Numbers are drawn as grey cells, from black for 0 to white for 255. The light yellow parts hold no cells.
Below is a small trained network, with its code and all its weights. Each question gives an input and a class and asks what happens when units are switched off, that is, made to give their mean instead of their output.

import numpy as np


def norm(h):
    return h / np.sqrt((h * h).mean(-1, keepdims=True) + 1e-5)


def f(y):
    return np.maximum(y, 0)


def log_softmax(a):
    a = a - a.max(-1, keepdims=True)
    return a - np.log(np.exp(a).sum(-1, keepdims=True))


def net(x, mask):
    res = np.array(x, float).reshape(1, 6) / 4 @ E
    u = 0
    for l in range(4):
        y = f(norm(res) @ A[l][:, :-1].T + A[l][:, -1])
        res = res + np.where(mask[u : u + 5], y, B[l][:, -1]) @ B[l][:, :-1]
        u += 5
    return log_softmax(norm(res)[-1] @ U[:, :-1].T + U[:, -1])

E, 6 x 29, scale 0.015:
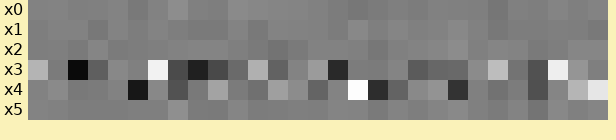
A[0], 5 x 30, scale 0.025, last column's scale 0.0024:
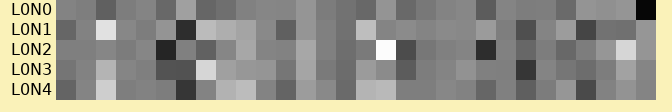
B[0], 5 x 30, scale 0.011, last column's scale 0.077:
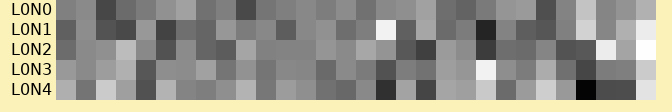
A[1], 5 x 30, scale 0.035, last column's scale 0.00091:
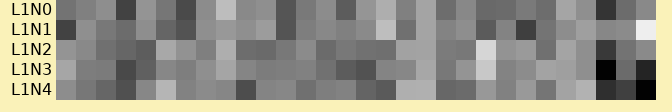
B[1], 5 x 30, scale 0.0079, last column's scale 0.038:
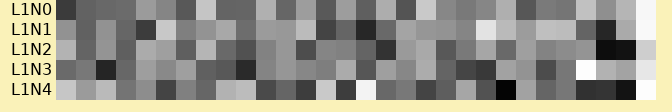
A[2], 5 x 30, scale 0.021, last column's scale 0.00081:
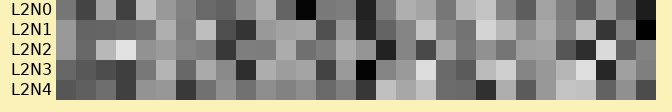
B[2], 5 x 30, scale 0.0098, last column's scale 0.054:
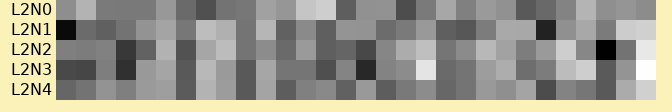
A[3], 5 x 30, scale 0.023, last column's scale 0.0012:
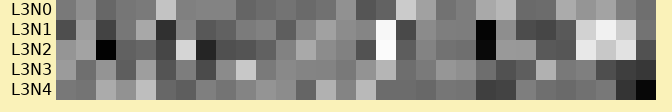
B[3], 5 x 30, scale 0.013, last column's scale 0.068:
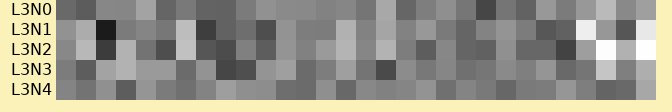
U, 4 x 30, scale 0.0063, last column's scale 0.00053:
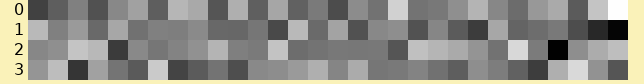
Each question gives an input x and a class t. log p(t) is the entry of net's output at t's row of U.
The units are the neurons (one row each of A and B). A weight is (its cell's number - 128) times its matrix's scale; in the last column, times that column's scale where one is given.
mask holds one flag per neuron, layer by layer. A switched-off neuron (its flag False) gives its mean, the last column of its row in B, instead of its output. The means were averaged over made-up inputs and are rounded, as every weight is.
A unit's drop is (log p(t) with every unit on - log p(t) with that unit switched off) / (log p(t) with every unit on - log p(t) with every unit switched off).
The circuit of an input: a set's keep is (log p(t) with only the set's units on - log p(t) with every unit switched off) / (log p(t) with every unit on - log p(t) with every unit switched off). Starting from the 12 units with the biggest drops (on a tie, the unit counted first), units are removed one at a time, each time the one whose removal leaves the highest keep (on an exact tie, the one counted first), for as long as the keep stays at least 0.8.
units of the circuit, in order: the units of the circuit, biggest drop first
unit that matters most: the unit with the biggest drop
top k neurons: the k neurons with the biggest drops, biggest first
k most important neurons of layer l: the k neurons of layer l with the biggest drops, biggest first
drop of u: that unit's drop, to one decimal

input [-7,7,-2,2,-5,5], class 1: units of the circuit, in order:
L0N2; L1N4; L0N3
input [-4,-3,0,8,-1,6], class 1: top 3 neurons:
L0N2; L0N1; L1N4
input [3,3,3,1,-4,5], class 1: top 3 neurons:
L0N1; L0N2; L0N3
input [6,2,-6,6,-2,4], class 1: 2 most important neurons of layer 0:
L0N2; L0N1
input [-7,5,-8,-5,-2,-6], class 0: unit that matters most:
L0N2
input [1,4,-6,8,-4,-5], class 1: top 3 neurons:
L0N2; L0N1; L1N4
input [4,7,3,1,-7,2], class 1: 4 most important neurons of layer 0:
L0N1; L0N2; L0N3; L0N4
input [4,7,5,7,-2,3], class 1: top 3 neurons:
L0N2; L0N1; L1N4
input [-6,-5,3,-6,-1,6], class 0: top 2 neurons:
L0N2; L0N1
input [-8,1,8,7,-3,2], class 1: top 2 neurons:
L0N2; L0N1
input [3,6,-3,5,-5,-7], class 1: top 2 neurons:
L0N1; L0N2
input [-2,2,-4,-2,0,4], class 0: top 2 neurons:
L0N2; L1N3
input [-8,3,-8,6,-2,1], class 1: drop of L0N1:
1.1
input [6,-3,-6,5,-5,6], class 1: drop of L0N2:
0.9
